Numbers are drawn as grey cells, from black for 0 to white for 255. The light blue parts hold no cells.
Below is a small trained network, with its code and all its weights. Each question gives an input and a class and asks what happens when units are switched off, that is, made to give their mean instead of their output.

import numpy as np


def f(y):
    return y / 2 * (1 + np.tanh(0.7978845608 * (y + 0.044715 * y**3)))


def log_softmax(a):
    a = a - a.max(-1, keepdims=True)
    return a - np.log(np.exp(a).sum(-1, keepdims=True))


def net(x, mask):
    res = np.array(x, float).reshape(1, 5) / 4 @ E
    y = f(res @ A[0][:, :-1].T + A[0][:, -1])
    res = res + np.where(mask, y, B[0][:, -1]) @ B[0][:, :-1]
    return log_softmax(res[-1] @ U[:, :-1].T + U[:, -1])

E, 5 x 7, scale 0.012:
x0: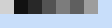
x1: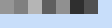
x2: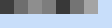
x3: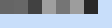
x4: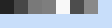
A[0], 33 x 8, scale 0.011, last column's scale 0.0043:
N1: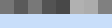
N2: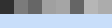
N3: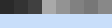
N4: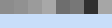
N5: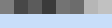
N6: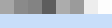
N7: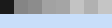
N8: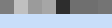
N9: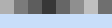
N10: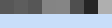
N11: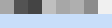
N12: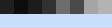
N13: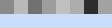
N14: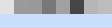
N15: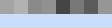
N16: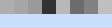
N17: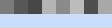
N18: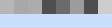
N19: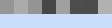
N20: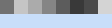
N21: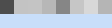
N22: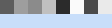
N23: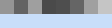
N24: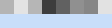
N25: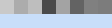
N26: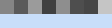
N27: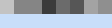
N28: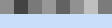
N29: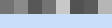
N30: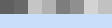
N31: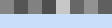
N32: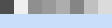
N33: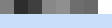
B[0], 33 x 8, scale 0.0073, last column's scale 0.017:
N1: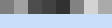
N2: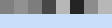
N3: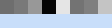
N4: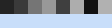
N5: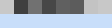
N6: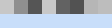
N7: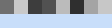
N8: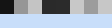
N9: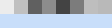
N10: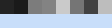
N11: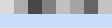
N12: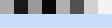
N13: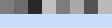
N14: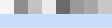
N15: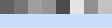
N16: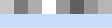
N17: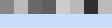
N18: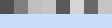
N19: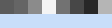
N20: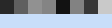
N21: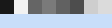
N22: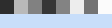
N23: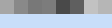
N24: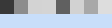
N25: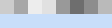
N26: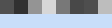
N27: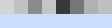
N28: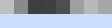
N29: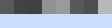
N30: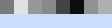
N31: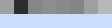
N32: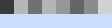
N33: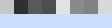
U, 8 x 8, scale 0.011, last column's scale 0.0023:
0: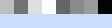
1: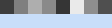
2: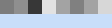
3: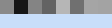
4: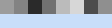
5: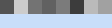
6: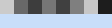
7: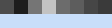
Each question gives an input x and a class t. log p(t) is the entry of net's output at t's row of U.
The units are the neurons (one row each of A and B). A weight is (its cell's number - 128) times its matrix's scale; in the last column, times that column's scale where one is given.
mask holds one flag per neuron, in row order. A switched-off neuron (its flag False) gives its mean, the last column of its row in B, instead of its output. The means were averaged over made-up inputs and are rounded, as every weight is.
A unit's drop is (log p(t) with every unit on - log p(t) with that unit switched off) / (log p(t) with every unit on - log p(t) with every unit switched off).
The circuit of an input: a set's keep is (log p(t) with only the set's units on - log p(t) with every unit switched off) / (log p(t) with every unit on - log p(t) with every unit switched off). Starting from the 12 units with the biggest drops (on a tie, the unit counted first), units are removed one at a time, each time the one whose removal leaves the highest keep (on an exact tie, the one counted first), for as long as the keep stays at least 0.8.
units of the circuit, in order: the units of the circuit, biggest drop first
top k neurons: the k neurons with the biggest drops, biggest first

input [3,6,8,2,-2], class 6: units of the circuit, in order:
N23
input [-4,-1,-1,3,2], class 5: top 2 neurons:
N33; N7
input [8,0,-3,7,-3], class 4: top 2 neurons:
N17; N11
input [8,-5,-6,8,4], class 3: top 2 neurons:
N12; N22
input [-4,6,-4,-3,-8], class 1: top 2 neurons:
N8; N20
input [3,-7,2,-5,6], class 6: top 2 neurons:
N6; N28
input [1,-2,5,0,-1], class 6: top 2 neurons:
N32; N21
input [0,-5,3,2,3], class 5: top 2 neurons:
N7; N31
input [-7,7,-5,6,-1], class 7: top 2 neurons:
N19; N13
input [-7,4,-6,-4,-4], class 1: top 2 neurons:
N8; N20
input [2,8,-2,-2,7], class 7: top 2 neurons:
N19; N26
